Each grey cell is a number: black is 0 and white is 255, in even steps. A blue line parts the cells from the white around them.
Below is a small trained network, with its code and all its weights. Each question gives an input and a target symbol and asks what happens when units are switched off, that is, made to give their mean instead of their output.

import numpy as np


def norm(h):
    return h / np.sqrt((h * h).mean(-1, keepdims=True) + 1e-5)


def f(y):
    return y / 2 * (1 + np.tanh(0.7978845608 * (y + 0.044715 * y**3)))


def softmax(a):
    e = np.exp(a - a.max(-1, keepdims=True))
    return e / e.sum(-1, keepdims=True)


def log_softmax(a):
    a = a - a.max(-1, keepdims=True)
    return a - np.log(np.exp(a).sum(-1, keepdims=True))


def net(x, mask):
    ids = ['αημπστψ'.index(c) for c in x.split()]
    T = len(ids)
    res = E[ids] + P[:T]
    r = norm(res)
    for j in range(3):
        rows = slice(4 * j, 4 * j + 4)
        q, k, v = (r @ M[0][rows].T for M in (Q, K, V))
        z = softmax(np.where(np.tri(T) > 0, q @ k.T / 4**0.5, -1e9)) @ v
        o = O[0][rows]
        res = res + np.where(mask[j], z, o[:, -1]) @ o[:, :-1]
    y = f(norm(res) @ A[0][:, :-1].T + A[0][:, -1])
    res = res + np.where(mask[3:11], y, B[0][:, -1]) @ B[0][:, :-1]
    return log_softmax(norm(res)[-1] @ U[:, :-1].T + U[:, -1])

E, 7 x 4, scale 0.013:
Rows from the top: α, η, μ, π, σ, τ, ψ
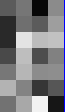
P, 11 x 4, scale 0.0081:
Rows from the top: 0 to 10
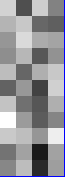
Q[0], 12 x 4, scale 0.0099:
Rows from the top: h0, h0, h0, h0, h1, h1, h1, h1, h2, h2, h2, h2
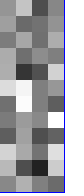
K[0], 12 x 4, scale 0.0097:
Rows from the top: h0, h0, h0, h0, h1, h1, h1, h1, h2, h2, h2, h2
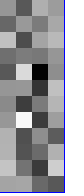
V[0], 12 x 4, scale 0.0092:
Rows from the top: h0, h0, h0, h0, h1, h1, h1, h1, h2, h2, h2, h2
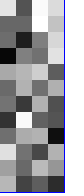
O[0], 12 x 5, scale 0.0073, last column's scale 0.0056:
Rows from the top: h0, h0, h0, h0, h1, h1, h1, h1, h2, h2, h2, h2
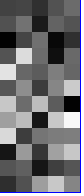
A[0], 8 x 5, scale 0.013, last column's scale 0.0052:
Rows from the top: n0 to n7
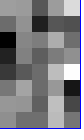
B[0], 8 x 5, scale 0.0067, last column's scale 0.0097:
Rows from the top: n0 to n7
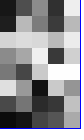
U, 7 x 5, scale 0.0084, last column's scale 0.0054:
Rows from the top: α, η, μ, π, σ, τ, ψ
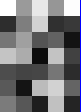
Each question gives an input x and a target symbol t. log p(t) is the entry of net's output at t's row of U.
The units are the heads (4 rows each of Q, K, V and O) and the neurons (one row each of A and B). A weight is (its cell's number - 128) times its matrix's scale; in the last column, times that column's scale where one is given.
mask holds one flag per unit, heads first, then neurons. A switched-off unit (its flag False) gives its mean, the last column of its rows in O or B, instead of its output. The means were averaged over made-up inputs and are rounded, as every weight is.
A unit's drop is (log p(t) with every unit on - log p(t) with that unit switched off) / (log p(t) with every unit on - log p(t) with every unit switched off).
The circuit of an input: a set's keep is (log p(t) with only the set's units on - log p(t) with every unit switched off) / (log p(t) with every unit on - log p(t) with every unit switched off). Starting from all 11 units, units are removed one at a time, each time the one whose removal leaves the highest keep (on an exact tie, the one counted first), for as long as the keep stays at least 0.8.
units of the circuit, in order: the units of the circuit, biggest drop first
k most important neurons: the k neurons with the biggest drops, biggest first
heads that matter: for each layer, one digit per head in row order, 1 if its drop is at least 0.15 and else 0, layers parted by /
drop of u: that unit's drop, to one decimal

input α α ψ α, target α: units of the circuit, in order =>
h2; n2; h0
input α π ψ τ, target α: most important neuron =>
n2
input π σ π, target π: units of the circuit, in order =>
h1; h2
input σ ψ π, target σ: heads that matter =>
100
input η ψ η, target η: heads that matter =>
101
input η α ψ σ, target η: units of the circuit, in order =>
h0; n3
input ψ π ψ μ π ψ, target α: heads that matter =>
000
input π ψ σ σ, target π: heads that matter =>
101
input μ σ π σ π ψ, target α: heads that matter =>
001
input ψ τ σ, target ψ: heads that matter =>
000
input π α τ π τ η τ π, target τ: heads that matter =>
101
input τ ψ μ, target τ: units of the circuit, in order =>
h0; n2; n7; h2
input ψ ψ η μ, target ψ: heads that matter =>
001
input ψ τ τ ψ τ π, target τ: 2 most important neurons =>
n4; n7
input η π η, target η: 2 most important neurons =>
n3; n1
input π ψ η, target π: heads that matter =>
111
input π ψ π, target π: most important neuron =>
n4
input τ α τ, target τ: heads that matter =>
100
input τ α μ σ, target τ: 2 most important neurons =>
n4; n7
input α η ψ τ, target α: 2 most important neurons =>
n2; n1
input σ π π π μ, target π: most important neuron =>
n5
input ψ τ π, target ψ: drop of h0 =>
0.1
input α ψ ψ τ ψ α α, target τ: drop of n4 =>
0.3
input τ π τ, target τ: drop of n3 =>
-0.1
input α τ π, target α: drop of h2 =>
-0.1
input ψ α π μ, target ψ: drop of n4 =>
0.0
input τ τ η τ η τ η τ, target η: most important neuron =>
n1
